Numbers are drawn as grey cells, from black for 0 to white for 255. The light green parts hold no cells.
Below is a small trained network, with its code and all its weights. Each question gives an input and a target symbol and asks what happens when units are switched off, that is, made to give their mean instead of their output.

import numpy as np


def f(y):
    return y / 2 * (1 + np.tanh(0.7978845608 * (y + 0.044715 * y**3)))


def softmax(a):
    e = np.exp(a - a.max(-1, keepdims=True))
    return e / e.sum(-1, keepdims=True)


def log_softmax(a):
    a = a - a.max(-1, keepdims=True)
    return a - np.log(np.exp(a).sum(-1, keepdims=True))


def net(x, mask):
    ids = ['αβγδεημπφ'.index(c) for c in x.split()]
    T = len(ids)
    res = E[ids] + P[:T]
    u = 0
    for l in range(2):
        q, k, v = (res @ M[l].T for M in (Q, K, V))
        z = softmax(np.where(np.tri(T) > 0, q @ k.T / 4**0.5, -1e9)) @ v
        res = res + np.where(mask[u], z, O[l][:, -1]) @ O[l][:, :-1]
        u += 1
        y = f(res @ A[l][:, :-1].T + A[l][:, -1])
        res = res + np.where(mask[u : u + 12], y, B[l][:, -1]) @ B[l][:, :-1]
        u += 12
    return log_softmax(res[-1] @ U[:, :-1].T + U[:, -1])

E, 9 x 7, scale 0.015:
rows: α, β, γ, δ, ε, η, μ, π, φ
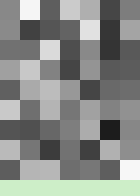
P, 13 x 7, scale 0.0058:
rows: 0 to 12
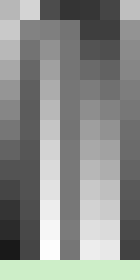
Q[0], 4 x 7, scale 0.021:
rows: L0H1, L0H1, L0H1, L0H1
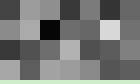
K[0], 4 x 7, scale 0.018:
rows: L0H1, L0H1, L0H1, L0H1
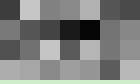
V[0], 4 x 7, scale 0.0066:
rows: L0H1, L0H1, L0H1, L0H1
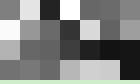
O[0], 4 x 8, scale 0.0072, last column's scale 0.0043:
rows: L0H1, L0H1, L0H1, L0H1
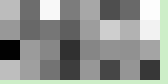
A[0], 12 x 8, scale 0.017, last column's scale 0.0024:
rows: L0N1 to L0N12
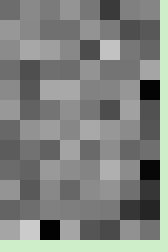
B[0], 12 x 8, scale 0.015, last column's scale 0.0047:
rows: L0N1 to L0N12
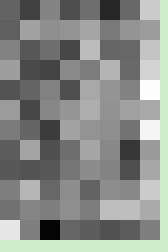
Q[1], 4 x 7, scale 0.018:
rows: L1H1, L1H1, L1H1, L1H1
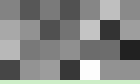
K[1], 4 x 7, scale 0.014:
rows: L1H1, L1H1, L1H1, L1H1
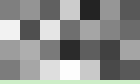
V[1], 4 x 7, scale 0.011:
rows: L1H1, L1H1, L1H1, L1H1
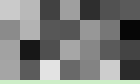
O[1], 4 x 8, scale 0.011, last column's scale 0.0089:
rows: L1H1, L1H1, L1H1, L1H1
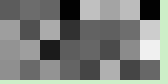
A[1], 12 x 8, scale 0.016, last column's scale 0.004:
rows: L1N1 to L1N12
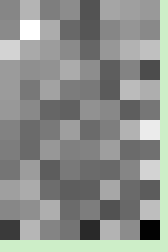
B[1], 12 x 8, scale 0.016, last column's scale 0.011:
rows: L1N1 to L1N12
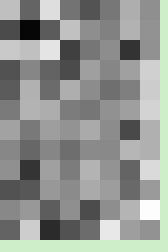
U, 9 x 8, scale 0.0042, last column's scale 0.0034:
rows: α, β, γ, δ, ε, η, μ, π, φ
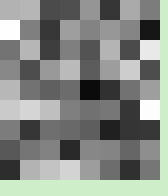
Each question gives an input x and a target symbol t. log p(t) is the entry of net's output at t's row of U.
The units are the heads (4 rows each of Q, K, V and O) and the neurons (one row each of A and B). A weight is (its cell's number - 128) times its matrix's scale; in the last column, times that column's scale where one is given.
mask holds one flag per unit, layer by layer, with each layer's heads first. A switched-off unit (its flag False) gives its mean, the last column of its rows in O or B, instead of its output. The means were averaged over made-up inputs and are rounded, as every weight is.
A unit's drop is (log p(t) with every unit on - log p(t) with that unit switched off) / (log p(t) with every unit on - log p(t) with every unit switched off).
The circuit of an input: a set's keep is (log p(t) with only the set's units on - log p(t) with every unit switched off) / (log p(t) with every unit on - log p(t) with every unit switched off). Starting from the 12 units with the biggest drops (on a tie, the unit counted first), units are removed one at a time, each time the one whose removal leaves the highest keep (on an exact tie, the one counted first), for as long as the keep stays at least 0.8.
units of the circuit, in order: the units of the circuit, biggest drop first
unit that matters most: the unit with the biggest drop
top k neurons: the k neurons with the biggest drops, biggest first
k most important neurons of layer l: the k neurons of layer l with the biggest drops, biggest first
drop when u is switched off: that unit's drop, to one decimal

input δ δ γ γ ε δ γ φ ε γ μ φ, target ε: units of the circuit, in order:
[L0H1; L0N8; L1H1; L0N3]
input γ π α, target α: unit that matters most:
L0H1
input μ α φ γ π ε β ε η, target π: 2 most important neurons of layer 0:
[L0N5; L0N12]
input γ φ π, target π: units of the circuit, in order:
[L0N12; L1H1; L1N10]
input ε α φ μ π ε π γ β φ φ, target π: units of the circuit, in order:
[L0N5; L1H1]
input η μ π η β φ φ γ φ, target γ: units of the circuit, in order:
[L1N12; L0H1]
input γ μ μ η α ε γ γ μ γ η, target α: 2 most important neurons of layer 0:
[L0N5; L0N12]
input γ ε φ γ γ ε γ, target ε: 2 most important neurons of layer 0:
[L0N8; L0N3]
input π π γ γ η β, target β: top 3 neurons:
[L0N3; L0N4; L0N5]
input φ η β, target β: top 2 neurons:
[L0N4; L0N3]
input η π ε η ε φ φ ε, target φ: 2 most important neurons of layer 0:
[L0N3; L0N11]
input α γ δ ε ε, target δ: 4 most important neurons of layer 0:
[L0N2; L0N1; L0N12; L0N4]
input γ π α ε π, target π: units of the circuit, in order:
[L1H1; L0N12; L1N9]
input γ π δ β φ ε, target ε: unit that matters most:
L0N3
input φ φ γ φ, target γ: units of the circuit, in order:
[L0H1; L1N12]
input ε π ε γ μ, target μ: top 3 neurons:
[L0N1; L0N3; L1N11]
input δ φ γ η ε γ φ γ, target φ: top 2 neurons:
[L0N3; L0N7]
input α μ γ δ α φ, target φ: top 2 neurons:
[L1N5; L0N3]
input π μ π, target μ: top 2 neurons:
[L0N3; L1N9]
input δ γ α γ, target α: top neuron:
[L0N5]
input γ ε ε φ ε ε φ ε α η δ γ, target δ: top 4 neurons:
[L0N2; L0N1; L0N12; L0N5]
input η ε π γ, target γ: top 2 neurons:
[L1N12; L0N11]
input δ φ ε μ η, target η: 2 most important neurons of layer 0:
[L0N1; L0N7]
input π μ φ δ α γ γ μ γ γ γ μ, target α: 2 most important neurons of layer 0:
[L0N5; L0N12]
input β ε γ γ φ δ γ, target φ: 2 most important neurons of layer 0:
[L0N7; L0N9]
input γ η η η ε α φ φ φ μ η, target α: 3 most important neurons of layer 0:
[L0N5; L0N12; L0N4]
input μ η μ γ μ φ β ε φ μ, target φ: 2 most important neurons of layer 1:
[L1N11; L1N7]
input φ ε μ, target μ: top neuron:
[L0N5]
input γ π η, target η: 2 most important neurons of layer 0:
[L0N3; L0N1]
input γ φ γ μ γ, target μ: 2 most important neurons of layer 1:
[L1N9; L1N11]
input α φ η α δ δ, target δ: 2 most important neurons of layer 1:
[L1N2; L1N11]
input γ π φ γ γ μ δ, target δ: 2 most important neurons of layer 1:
[L1N2; L1N1]
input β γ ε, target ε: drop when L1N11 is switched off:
0.5
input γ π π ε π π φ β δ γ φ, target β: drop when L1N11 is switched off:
-0.1
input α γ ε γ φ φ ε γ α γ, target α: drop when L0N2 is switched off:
0.2
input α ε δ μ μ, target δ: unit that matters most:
L0N1
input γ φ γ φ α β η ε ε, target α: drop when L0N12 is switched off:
0.3
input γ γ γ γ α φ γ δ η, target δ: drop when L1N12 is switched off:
0.0
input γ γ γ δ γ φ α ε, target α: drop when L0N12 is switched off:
0.2
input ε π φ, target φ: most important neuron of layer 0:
[L0N4]
